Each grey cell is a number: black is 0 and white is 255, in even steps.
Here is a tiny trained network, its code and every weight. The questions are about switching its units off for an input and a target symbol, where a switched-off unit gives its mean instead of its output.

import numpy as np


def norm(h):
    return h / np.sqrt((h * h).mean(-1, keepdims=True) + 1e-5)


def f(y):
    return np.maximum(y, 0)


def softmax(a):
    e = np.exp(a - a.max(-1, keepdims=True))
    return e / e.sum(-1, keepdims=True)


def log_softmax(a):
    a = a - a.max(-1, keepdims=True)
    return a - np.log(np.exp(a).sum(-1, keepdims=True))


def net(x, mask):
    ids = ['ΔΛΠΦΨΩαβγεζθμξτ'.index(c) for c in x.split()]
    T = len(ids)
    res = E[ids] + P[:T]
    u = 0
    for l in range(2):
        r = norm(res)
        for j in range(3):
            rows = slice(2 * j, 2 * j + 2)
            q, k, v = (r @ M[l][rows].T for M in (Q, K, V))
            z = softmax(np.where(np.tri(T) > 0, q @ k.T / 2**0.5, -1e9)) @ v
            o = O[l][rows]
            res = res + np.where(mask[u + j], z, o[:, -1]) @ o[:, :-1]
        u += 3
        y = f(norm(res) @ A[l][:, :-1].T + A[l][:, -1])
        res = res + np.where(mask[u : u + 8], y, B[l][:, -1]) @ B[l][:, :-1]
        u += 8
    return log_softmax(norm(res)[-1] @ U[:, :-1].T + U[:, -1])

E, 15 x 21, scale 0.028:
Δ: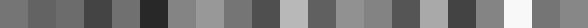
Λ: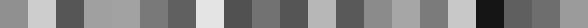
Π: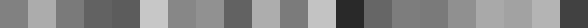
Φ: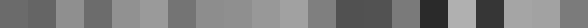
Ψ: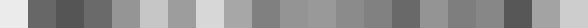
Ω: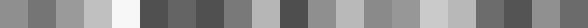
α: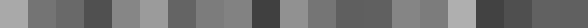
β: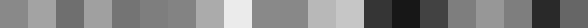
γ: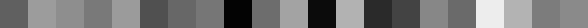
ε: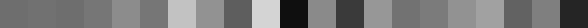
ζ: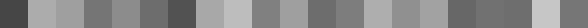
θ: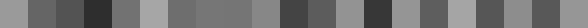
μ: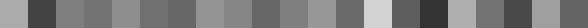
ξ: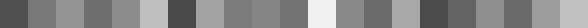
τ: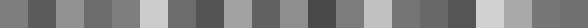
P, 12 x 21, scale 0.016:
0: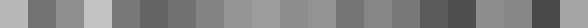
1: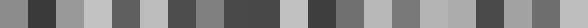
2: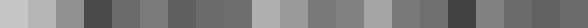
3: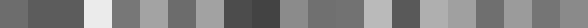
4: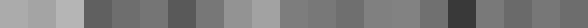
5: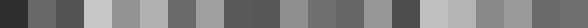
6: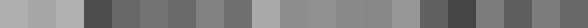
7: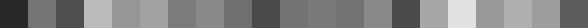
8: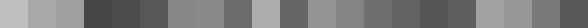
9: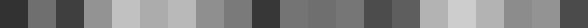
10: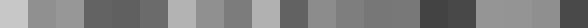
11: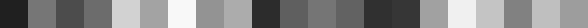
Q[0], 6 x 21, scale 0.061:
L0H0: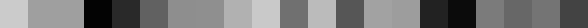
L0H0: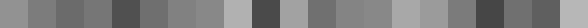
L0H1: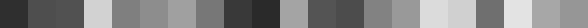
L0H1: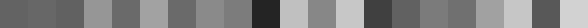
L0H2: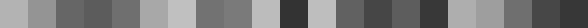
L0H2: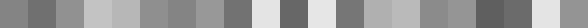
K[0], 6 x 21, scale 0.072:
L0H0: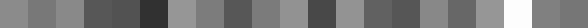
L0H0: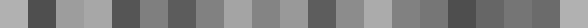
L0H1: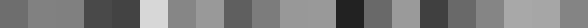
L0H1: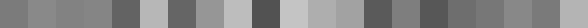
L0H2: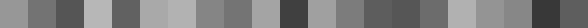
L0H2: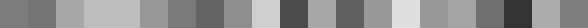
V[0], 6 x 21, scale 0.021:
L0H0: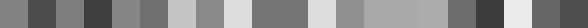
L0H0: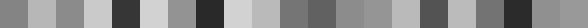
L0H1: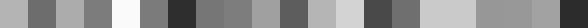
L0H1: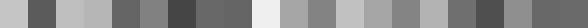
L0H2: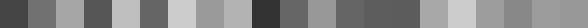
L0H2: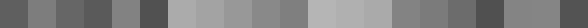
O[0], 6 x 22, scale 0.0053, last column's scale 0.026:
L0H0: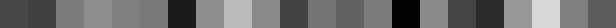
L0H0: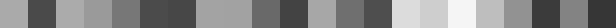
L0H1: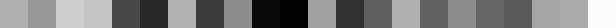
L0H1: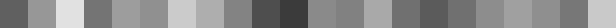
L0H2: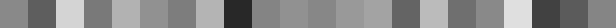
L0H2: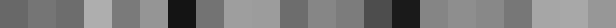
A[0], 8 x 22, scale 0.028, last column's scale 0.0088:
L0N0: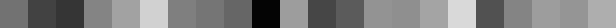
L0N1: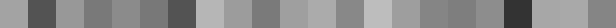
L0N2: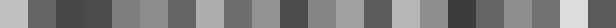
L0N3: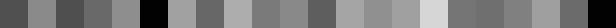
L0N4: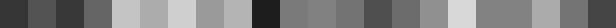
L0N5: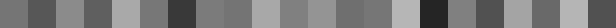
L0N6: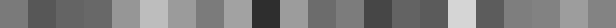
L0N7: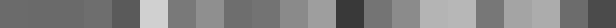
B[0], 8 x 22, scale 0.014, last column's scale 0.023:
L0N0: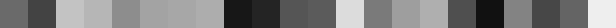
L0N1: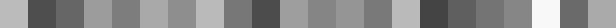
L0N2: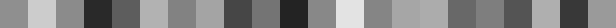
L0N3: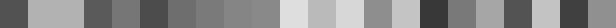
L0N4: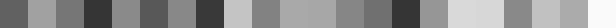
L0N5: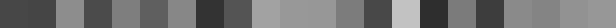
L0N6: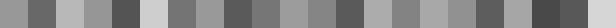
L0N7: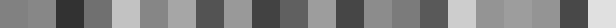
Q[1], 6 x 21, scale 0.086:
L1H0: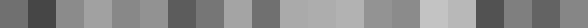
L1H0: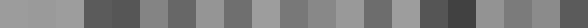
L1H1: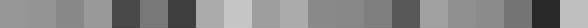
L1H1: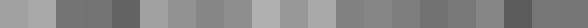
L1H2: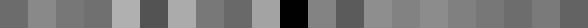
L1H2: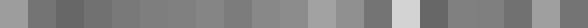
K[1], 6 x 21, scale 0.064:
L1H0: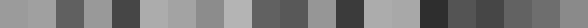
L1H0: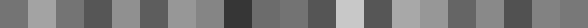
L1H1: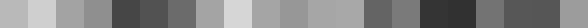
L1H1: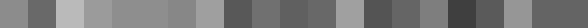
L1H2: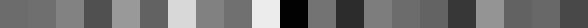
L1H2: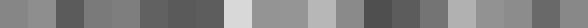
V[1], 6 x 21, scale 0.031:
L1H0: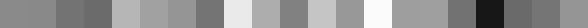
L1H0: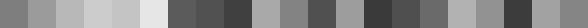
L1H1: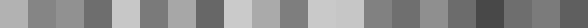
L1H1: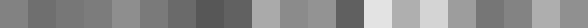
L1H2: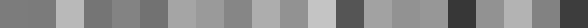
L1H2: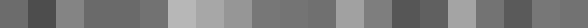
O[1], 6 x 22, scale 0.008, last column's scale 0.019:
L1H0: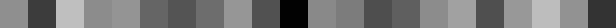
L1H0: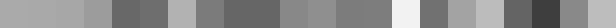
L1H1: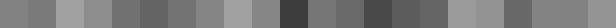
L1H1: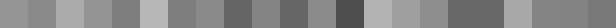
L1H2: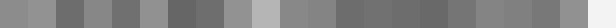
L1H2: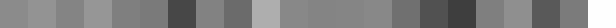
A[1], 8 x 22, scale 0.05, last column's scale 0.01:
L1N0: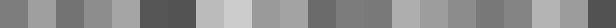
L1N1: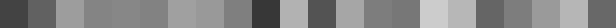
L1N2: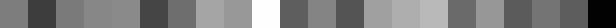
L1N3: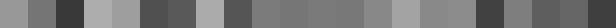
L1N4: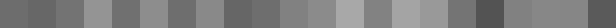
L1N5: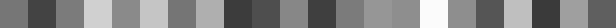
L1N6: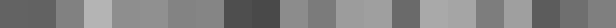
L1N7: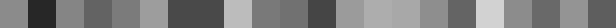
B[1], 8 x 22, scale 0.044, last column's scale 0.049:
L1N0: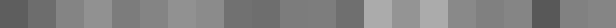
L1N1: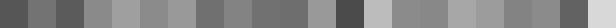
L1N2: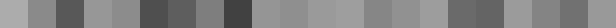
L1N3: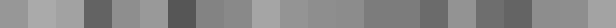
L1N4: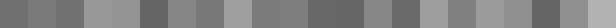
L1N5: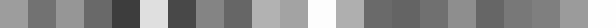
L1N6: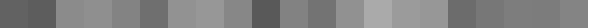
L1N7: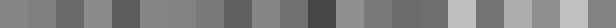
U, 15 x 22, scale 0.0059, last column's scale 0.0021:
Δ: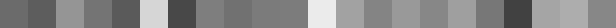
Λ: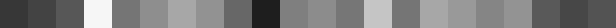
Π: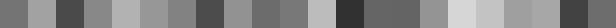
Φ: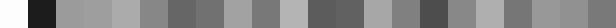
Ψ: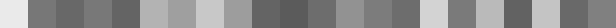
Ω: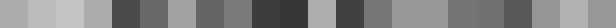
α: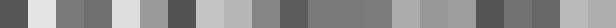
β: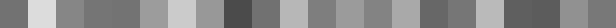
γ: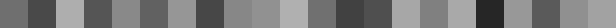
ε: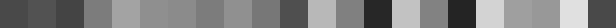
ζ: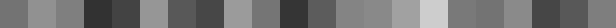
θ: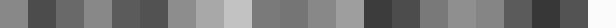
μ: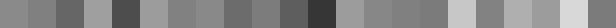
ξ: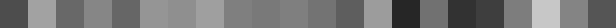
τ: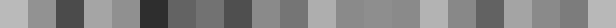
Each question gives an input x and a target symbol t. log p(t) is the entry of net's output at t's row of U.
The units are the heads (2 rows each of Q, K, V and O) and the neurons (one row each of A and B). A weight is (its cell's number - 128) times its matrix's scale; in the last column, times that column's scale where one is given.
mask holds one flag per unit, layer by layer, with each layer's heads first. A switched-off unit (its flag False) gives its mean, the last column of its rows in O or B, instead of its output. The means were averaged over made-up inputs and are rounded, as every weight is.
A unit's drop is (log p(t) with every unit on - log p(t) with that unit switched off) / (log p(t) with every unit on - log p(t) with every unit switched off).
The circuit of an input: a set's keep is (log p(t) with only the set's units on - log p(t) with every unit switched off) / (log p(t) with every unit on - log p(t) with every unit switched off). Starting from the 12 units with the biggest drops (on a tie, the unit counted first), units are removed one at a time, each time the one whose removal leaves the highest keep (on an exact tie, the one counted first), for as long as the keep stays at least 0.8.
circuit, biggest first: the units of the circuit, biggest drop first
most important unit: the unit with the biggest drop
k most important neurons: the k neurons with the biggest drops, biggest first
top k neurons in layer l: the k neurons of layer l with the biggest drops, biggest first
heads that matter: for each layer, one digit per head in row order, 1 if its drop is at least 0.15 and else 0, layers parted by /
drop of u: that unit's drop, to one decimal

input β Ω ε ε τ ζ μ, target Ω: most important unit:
L0H1
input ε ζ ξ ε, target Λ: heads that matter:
011 / 000
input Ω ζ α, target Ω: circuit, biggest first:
(L0H1 L1N5 L1N1 L1N6)
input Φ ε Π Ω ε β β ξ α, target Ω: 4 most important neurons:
(L0N0 L1N5 L1N1 L1N6)
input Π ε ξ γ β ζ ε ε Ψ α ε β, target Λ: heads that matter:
101 / 000
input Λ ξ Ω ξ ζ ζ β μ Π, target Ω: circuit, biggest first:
(L0H1 L1N5 L1N1)
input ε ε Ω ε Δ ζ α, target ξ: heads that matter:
100 / 000
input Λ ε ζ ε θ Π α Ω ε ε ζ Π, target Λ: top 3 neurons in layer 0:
(L0N4 L0N0 L0N7)
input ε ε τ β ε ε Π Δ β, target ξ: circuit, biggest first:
(L0H0 L1N5 L1N1)
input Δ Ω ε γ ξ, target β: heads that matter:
000 / 100
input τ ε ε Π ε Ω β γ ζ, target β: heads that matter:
100 / 100
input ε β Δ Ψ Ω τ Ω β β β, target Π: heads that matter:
000 / 010
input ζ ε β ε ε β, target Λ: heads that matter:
011 / 010
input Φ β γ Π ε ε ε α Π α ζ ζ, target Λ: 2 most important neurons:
(L0N4 L0N0)
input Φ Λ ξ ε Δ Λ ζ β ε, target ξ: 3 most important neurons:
(L1N5 L1N1 L1N6)
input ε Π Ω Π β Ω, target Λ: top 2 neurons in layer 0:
(L0N0 L0N3)
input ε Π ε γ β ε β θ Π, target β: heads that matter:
100 / 000
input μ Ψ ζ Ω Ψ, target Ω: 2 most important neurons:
(L1N5 L0N0)
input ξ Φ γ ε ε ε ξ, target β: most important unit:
L0H0
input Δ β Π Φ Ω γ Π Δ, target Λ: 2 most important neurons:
(L0N3 L0N0)
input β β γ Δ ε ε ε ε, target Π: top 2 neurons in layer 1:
(L1N5 L1N6)
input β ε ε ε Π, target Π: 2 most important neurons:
(L0N7 L1N5)
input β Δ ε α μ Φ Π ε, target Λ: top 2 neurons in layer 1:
(L1N5 L1N3)
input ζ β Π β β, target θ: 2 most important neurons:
(L1N5 L1N1)
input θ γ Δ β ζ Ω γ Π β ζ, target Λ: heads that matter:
010 / 000
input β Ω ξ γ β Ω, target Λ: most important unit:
L0N3
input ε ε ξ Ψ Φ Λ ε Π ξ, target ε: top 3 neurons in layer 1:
(L1N5 L1N4 L1N1)
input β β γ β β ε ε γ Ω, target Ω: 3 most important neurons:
(L1N5 L1N1 L1N6)
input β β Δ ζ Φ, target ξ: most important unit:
L0H0
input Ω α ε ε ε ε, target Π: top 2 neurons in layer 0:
(L0N0 L0N6)
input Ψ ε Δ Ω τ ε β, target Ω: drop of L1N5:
0.5
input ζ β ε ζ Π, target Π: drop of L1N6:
0.7
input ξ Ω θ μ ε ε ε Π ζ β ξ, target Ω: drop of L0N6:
0.1
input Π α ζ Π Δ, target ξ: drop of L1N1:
0.1
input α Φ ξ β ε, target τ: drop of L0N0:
0.7
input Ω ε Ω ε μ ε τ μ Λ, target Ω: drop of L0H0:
0.0
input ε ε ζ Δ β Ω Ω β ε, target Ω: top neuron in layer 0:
(L0N7)
